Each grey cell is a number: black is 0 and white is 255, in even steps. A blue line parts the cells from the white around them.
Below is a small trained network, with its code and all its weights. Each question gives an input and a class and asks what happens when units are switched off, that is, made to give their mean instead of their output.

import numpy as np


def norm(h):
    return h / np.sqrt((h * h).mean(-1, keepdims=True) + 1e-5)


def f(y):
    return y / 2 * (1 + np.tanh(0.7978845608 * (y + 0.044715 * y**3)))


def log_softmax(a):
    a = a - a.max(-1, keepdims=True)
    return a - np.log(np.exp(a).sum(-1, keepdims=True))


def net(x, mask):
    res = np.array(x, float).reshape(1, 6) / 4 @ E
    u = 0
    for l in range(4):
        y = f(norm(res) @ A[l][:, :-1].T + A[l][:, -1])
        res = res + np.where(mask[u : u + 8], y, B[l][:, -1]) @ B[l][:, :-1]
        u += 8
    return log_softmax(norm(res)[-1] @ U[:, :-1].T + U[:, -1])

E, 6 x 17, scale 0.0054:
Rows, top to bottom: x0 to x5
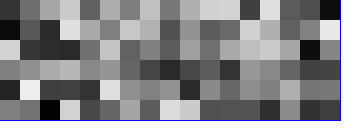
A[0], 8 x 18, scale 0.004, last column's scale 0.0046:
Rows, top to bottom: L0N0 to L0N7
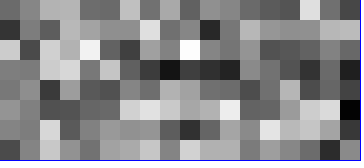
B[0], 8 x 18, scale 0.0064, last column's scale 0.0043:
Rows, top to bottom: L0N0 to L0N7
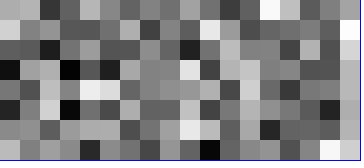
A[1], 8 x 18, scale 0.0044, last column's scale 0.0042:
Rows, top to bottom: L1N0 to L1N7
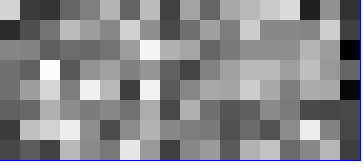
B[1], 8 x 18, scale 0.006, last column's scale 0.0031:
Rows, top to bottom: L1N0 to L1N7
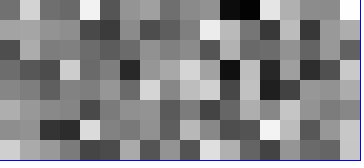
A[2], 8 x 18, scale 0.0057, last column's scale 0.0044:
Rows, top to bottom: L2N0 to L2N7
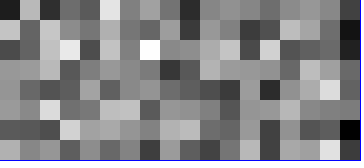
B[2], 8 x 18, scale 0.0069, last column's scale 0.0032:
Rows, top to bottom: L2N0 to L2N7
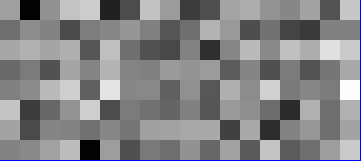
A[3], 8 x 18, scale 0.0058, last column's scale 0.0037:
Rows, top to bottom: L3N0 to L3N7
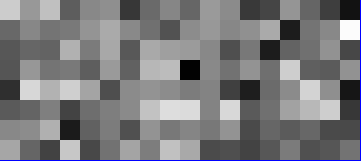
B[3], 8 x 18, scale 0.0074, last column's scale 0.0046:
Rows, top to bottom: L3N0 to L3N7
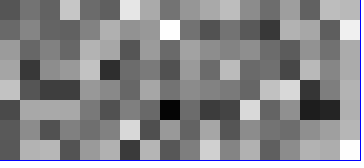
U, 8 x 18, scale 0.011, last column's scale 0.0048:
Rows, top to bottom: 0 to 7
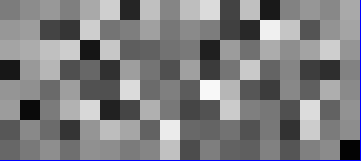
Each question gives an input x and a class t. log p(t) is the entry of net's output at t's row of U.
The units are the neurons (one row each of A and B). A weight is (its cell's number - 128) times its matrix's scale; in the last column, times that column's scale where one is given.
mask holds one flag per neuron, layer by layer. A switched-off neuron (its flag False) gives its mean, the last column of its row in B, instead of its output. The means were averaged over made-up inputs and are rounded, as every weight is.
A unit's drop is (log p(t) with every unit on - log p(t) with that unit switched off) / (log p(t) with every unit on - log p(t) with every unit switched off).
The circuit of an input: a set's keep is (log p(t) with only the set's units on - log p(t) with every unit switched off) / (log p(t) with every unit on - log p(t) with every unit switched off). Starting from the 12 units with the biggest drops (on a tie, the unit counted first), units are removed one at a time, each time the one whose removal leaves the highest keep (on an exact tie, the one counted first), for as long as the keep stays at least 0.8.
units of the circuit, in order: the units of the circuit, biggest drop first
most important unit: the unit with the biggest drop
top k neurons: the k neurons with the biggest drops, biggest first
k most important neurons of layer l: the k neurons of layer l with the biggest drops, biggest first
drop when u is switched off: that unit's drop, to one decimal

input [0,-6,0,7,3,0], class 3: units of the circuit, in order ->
(L0N3)
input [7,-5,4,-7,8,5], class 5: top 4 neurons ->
(L2N0, L3N3, L0N3, L0N1)
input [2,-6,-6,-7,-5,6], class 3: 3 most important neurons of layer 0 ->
(L0N1, L0N5, L0N6)
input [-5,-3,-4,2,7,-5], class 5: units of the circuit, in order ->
(L2N0, L3N3)
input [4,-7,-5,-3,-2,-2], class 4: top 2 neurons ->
(L3N0, L1N0)
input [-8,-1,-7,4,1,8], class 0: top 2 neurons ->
(L3N7, L0N7)
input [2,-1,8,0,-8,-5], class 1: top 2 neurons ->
(L1N0, L2N0)
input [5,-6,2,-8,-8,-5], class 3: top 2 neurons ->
(L3N5, L0N5)
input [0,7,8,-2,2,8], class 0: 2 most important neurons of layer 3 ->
(L3N7, L3N4)
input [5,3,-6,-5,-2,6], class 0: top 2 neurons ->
(L3N7, L1N0)
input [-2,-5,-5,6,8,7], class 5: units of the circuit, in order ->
(L3N3, L2N0)
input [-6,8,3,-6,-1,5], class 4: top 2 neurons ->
(L0N7, L1N7)
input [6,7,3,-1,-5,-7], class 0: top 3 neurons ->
(L1N4, L1N3, L0N6)
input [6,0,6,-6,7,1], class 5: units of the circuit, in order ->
(L2N0)
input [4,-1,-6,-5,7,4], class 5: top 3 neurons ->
(L2N0, L1N0, L3N3)
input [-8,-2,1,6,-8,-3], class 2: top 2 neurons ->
(L2N7, L2N4)
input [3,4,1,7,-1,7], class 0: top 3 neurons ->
(L3N7, L2N6, L0N5)
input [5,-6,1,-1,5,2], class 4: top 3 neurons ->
(L2N1, L3N0, L2N4)
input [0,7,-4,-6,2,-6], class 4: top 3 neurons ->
(L0N1, L1N1, L0N4)
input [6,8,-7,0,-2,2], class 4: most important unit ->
L1N7
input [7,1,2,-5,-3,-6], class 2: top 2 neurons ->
(L2N2, L0N7)
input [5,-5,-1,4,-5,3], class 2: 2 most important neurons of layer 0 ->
(L0N1, L0N7)
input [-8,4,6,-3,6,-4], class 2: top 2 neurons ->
(L2N4, L2N7)
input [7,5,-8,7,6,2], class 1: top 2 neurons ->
(L3N4, L1N6)
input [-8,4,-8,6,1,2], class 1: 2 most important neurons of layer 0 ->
(L0N7, L0N0)
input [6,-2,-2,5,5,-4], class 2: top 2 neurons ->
(L2N2, L0N7)
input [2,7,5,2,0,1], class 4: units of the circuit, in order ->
(L1N7)
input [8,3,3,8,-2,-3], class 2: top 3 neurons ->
(L2N2, L0N7, L0N5)
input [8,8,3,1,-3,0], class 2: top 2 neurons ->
(L2N2, L0N7)
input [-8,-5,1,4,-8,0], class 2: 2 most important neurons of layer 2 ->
(L2N7, L2N4)
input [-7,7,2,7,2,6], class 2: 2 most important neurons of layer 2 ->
(L2N7, L2N4)
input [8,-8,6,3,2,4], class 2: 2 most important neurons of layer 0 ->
(L0N1, L0N7)
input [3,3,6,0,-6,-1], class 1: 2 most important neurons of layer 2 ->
(L2N0, L2N5)
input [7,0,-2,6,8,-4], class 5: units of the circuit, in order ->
(L2N0)
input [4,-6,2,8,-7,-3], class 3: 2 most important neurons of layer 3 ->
(L3N6, L3N3)
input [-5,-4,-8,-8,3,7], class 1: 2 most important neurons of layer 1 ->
(L1N6, L1N3)
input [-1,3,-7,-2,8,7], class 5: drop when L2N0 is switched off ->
0.9
